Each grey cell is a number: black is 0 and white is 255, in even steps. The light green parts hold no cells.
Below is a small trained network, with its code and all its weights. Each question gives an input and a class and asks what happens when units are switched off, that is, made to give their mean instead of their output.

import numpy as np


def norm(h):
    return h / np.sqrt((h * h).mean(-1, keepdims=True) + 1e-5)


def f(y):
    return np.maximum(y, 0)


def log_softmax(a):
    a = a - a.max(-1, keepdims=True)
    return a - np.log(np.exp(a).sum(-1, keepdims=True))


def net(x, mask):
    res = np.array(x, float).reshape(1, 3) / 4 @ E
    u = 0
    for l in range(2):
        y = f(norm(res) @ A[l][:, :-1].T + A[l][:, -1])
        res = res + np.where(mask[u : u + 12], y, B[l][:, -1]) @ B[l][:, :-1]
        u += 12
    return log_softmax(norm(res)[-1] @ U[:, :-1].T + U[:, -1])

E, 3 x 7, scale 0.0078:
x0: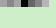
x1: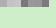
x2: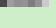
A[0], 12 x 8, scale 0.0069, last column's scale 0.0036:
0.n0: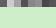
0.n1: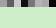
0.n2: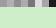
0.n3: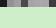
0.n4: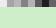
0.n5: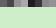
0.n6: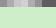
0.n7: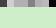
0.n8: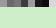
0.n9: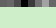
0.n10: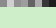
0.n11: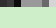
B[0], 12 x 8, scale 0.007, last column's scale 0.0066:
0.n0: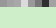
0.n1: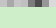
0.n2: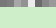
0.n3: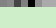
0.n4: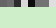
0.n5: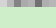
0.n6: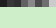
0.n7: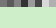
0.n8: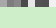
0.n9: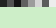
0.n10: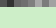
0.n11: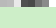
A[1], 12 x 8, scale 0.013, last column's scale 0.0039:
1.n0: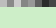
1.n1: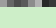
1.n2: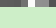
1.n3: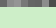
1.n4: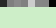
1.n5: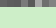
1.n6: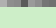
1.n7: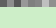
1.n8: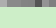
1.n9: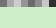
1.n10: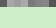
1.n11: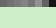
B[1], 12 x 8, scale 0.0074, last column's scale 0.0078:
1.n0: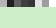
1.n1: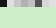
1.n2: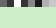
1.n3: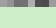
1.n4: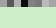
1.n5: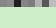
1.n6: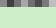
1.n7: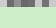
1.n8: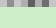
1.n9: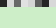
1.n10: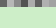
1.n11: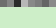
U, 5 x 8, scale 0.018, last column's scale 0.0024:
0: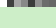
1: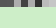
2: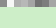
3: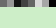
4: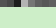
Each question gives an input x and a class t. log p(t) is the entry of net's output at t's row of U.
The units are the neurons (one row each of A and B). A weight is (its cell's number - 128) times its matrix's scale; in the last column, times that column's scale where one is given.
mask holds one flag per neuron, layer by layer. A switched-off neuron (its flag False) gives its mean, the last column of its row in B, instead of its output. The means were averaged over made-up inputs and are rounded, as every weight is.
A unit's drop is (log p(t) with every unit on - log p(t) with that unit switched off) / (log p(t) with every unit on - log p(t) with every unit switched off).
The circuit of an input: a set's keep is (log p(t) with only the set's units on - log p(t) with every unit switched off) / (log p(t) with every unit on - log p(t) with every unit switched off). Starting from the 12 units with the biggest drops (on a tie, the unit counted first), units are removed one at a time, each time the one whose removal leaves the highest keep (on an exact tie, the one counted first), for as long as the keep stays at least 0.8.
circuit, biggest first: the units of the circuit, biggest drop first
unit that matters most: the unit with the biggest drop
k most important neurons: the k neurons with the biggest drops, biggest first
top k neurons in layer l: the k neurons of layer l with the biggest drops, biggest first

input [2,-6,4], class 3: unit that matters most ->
0.n9
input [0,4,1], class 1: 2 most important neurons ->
0.n2; 0.n6
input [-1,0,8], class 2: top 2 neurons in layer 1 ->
1.n9; 1.n0
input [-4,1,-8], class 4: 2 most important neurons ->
0.n4; 0.n1
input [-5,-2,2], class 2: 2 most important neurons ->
0.n8; 1.n9
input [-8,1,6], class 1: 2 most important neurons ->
0.n6; 0.n1
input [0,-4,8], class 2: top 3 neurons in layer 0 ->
0.n11; 0.n6; 0.n4
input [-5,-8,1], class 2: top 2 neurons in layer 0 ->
0.n8; 0.n11
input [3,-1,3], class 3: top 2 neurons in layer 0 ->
0.n9; 0.n3
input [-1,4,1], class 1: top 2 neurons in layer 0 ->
0.n2; 0.n7
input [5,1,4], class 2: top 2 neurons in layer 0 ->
0.n1; 0.n6
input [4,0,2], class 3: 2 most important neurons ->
0.n9; 0.n11
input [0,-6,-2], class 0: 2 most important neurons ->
0.n11; 0.n5
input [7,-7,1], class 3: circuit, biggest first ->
0.n9
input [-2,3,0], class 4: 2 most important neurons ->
0.n4; 0.n8
